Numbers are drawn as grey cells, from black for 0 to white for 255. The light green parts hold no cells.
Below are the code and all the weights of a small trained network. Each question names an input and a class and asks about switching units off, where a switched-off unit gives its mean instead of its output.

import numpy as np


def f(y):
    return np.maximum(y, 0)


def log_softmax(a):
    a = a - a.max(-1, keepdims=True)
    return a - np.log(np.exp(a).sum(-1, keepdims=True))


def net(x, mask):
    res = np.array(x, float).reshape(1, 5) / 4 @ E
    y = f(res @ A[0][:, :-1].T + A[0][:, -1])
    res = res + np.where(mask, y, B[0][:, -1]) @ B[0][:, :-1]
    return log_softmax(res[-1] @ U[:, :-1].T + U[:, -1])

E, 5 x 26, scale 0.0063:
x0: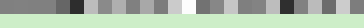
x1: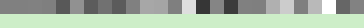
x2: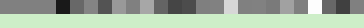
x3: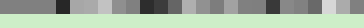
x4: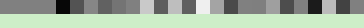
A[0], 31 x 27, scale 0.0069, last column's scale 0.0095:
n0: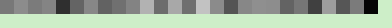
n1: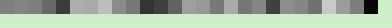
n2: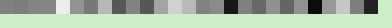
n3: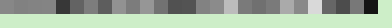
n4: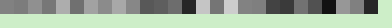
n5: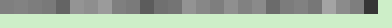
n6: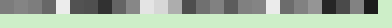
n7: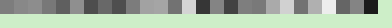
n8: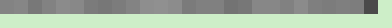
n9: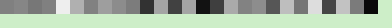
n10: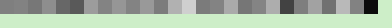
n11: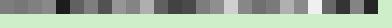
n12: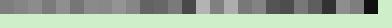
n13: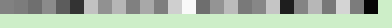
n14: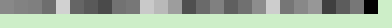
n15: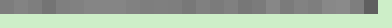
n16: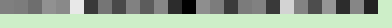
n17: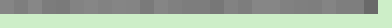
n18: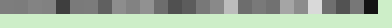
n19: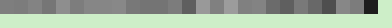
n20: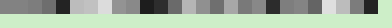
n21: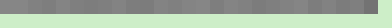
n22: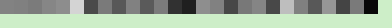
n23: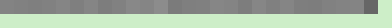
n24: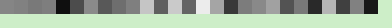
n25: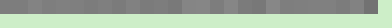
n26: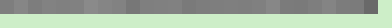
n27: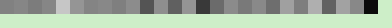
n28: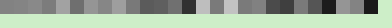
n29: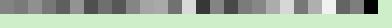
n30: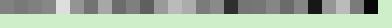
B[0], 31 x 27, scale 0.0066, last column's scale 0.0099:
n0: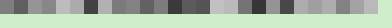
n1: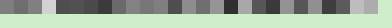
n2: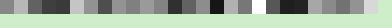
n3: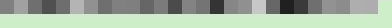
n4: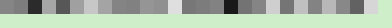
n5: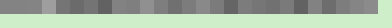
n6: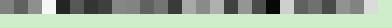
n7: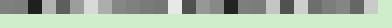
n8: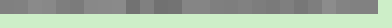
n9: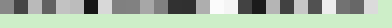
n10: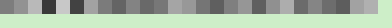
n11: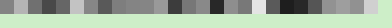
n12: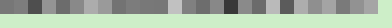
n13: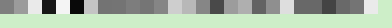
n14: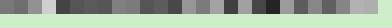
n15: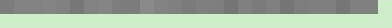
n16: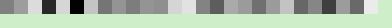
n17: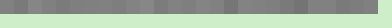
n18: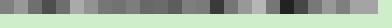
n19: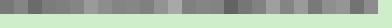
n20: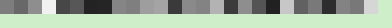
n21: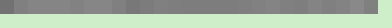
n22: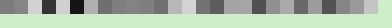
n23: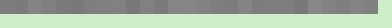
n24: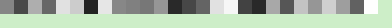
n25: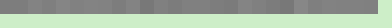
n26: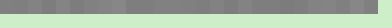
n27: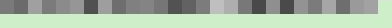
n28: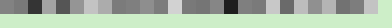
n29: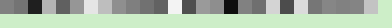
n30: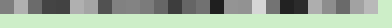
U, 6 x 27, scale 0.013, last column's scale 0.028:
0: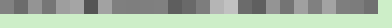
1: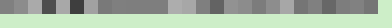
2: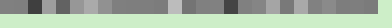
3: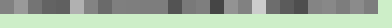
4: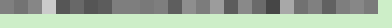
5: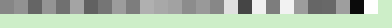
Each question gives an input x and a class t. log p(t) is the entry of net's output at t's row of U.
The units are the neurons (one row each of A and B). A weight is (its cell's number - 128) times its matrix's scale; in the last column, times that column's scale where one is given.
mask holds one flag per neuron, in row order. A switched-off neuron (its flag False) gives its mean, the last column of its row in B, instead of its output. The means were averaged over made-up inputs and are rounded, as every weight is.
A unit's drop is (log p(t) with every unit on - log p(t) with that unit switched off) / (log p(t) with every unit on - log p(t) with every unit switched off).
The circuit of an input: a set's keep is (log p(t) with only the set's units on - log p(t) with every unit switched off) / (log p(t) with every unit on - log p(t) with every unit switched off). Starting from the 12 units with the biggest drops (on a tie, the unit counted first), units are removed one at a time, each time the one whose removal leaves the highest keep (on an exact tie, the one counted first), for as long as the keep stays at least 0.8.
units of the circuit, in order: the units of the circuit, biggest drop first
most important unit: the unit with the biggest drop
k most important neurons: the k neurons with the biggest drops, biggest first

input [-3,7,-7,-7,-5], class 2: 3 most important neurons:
[n29 n7 n11]
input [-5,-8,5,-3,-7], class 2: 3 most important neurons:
[n4 n28 n24]
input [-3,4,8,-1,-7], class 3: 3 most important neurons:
[n11 n24 n3]
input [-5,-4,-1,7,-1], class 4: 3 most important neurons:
[n20 n1 n13]
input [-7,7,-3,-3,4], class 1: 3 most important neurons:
[n16 n22 n4]
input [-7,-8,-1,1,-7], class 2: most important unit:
n4
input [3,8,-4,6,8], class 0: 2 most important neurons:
[n24 n0]
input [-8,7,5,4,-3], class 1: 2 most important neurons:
[n16 n22]
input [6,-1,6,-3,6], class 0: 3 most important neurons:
[n24 n16 n0]
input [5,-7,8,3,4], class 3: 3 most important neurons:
[n11 n3 n29]
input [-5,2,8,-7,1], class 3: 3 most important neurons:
[n11 n3 n18]
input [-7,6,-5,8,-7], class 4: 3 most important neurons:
[n20 n1 n24]
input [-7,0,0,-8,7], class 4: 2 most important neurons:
[n6 n14]
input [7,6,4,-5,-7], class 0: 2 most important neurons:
[n9 n16]
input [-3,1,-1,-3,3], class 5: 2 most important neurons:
[n9 n13]
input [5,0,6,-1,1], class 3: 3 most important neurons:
[n11 n16 n3]
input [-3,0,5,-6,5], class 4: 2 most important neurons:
[n6 n9]
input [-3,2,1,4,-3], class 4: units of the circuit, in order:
[n24 n20]
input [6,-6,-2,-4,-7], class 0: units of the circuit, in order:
[n9]
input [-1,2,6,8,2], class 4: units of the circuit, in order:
[n20]
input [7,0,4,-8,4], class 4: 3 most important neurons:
[n6 n14 n16]
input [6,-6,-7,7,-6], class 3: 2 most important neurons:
[n2 n30]
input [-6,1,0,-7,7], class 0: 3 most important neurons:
[n24 n0 n20]
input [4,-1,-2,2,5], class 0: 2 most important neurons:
[n24 n16]
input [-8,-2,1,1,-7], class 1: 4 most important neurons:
[n16 n22 n24 n0]
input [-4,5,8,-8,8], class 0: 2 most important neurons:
[n24 n0]
